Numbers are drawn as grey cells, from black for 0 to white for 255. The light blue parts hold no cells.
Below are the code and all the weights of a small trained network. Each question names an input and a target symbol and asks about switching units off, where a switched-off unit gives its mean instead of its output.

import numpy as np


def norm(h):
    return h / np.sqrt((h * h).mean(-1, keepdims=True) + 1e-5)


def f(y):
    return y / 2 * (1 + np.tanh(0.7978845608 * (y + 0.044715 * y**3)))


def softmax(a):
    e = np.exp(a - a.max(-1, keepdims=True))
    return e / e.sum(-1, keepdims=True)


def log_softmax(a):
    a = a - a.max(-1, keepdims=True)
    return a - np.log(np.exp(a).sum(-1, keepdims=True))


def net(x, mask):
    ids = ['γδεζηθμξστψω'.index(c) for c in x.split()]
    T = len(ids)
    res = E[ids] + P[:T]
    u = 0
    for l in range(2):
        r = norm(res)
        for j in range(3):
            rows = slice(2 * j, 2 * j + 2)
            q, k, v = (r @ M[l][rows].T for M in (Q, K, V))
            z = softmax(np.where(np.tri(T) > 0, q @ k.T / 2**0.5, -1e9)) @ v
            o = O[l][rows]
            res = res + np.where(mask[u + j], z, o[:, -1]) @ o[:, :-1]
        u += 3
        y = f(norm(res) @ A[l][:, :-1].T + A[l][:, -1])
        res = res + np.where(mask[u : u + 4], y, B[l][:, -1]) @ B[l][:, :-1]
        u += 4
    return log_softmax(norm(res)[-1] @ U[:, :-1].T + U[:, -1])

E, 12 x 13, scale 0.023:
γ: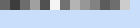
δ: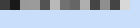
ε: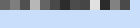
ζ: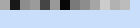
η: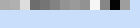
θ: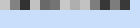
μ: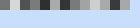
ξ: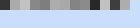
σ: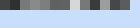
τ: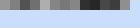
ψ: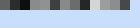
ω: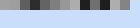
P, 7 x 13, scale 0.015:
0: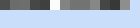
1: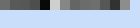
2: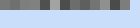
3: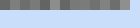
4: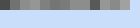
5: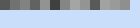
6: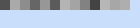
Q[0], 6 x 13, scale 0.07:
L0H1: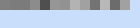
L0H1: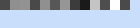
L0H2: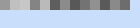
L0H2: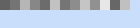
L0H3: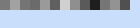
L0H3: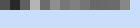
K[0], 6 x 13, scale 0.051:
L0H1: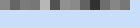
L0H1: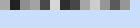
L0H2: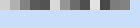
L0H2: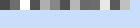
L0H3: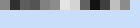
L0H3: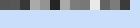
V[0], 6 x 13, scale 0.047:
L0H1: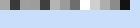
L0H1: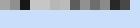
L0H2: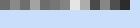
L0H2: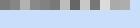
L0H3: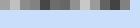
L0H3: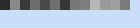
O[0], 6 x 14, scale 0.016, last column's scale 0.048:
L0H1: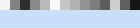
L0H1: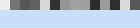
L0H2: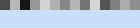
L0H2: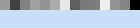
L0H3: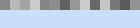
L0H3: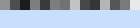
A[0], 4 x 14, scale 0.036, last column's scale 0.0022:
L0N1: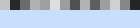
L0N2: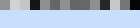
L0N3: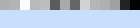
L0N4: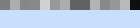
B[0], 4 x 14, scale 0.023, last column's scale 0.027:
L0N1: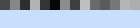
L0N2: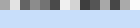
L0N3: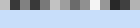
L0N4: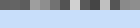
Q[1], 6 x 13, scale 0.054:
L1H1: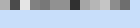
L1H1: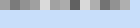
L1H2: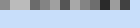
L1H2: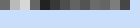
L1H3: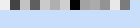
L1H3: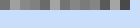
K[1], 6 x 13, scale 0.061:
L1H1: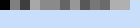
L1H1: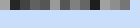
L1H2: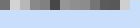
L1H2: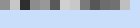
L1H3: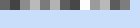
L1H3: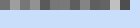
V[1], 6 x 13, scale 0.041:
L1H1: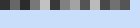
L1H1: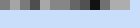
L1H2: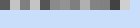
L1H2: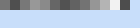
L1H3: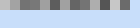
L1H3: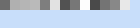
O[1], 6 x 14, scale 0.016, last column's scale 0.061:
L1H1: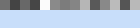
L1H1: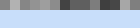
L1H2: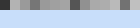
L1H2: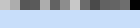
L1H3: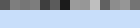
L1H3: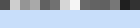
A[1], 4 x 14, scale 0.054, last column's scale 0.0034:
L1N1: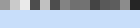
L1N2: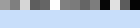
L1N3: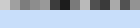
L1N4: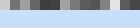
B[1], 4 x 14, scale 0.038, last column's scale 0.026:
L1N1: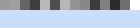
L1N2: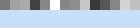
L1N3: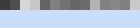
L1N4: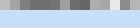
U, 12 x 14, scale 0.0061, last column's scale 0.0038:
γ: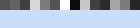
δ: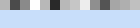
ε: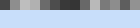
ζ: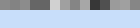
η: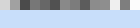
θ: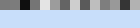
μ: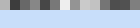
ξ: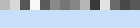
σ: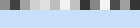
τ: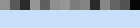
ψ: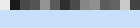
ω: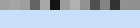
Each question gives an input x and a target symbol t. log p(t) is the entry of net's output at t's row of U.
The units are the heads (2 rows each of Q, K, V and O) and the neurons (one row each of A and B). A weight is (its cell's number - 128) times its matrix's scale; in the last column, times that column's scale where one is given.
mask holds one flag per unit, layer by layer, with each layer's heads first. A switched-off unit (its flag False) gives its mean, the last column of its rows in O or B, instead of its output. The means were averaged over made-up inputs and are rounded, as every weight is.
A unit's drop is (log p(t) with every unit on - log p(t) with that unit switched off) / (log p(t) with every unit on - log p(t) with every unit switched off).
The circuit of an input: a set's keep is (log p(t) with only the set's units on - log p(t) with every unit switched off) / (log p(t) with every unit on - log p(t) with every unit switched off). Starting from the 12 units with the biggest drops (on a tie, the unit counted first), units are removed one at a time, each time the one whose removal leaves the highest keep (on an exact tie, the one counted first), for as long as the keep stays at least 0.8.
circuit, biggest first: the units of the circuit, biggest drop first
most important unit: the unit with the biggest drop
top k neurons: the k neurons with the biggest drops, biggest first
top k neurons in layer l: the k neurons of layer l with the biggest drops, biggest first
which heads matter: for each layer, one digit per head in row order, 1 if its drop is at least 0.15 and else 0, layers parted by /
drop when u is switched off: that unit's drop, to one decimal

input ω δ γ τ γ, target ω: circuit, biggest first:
[L0H1 L1N1]
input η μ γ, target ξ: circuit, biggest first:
[L0H3]
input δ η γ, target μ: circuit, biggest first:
[L0H3 L0N3 L0H1]
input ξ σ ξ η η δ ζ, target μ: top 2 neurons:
[L0N3 L0N1]
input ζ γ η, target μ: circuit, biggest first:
[L0N3 L0H3 L0H1]
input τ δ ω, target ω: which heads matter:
011 / 000
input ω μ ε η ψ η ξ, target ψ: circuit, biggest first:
[L0H3 L1H3]
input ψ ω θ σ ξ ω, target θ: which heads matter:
010 / 000
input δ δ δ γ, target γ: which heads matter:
110 / 000
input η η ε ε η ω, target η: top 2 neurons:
[L0N2 L1N4]
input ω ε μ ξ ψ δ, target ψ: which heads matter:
101 / 011
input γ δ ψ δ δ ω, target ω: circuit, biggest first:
[L0N2 L0H3 L1N1]
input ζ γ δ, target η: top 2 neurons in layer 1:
[L1N4 L1N1]
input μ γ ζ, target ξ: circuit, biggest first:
[L0H3]
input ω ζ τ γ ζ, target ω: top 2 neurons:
[L1N1 L0N3]
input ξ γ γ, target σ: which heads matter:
010 / 001
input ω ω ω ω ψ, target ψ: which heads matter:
101 / 000
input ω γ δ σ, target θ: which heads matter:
010 / 000
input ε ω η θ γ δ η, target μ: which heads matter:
011 / 000
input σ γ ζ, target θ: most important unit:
L0H2
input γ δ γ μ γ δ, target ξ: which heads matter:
001 / 000
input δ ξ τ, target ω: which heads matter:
000 / 000
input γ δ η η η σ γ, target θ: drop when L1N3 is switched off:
0.1
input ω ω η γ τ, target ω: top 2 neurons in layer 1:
[L1N1 L1N3]
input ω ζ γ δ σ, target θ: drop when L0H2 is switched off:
0.7
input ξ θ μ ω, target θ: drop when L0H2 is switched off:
0.8
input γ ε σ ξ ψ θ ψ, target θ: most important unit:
L0H2
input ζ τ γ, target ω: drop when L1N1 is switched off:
0.1
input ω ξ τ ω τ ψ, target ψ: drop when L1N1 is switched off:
0.1
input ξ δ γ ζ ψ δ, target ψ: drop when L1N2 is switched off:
0.0
